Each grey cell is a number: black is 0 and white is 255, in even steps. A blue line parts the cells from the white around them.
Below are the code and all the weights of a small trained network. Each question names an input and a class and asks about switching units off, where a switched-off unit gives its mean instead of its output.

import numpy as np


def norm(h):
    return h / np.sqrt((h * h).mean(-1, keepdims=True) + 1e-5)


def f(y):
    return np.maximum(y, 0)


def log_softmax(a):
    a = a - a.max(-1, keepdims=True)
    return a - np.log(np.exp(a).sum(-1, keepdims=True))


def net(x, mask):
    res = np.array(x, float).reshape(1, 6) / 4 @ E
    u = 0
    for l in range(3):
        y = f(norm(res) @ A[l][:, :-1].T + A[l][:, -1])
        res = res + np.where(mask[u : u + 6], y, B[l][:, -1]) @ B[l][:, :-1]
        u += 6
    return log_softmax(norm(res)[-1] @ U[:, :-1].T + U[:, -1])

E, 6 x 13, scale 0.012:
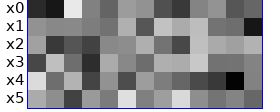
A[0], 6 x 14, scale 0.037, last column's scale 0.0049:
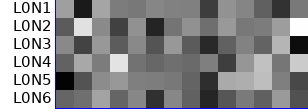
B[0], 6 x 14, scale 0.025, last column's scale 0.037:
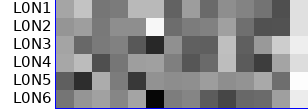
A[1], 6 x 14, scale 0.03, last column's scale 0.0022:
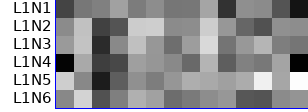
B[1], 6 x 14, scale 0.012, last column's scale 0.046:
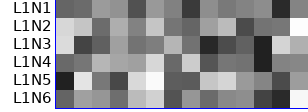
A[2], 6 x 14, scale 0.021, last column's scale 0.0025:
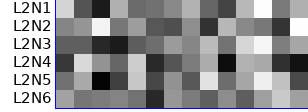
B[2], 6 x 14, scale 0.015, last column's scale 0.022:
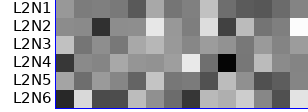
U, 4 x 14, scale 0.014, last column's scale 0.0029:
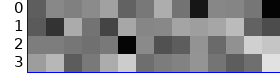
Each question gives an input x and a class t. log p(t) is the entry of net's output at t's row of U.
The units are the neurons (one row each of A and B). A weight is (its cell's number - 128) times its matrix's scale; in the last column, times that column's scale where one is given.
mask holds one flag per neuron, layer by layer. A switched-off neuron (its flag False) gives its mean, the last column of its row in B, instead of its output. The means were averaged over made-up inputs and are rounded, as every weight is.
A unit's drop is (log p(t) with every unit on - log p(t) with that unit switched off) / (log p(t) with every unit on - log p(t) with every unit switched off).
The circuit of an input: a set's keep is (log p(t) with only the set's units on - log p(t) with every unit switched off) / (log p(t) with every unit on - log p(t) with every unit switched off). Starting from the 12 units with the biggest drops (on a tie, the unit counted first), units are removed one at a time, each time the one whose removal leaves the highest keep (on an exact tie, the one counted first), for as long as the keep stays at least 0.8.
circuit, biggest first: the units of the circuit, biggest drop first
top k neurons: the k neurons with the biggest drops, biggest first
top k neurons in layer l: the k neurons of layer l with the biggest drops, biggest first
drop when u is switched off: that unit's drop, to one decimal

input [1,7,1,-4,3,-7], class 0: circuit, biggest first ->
[L0N6; L0N4]
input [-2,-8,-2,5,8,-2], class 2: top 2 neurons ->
[L0N3; L0N6]
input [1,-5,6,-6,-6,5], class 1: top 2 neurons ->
[L0N5; L0N6]
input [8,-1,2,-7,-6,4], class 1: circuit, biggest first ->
[L0N5]
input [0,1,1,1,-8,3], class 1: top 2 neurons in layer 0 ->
[L0N5; L0N1]
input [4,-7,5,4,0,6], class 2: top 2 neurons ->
[L0N3; L1N6]
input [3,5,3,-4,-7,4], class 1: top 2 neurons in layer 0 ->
[L0N5; L0N2]
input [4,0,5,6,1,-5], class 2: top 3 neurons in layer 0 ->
[L0N3; L0N6; L0N5]
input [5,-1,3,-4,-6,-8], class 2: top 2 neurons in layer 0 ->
[L0N3; L0N6]
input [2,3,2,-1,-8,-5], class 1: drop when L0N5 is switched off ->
0.9
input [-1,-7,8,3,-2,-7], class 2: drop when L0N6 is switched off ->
0.1
